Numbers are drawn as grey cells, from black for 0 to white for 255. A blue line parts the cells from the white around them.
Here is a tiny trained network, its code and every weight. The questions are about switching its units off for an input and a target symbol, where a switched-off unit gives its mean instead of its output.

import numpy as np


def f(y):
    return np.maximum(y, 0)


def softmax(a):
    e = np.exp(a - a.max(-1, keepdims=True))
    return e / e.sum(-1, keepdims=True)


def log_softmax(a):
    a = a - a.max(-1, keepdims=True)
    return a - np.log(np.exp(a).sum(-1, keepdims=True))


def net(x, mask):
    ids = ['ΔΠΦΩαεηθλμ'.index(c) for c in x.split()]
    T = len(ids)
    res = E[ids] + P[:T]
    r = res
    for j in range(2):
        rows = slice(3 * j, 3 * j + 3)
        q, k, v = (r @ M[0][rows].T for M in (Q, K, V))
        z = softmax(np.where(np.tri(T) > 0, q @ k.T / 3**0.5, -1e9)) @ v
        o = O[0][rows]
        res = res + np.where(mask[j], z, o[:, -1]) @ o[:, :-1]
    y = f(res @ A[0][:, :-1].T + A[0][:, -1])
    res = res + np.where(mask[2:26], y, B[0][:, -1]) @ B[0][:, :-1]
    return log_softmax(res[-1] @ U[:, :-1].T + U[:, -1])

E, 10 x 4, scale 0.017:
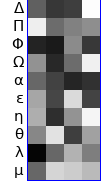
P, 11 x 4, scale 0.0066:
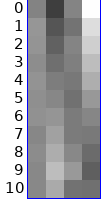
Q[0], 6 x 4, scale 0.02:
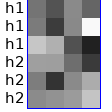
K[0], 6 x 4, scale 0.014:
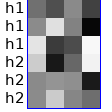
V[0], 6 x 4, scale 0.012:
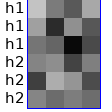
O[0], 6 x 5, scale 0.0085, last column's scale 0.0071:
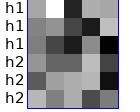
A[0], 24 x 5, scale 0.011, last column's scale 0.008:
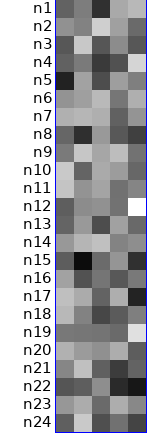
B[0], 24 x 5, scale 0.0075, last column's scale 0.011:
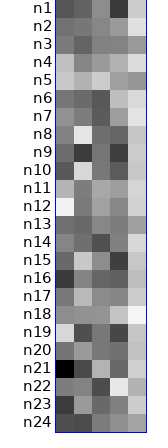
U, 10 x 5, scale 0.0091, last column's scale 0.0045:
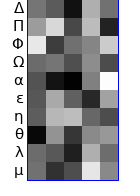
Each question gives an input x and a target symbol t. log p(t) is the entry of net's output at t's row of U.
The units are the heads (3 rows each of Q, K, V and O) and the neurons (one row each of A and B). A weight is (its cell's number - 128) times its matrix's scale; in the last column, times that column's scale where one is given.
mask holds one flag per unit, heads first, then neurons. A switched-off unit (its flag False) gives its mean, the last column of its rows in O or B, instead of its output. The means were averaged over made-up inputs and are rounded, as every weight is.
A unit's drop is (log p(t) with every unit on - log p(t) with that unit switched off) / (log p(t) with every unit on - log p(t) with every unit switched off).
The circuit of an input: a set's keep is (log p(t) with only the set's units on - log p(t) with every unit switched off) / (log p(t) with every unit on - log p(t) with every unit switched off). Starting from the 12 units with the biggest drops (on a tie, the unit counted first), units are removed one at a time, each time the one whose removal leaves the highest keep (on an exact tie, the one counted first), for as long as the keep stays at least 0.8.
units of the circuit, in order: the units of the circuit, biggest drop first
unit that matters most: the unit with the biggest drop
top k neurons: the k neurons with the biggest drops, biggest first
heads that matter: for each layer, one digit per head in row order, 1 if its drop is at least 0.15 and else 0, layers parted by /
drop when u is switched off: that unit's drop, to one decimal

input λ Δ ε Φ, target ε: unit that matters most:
h1
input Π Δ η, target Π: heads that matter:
11
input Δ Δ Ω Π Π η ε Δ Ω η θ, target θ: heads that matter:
10
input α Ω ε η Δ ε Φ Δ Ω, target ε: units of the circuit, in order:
(h1; n15; n8)
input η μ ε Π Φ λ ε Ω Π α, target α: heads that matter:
01
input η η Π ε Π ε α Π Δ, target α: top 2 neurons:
(n1; n12)
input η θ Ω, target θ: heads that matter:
10
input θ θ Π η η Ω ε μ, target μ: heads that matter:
10
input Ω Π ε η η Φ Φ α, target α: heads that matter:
11
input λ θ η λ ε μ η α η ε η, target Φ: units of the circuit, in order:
(h1; n21; n23)
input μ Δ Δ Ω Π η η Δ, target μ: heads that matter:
10
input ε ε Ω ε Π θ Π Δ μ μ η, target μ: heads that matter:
11
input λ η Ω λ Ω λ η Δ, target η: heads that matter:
11
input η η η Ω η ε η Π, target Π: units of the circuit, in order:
(h1)
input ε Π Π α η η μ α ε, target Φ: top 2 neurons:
(n11; n23)
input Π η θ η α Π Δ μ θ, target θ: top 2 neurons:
(n21; n24)
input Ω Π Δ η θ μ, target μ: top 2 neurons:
(n6; n9)
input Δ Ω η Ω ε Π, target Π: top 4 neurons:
(n18; n17; n9; n11)
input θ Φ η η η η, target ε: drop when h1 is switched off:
0.8
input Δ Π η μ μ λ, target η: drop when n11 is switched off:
0.0
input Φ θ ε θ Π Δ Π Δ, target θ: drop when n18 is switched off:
0.1
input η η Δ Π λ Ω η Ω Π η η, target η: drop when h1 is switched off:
1.0
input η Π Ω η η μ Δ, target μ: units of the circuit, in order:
(h1)
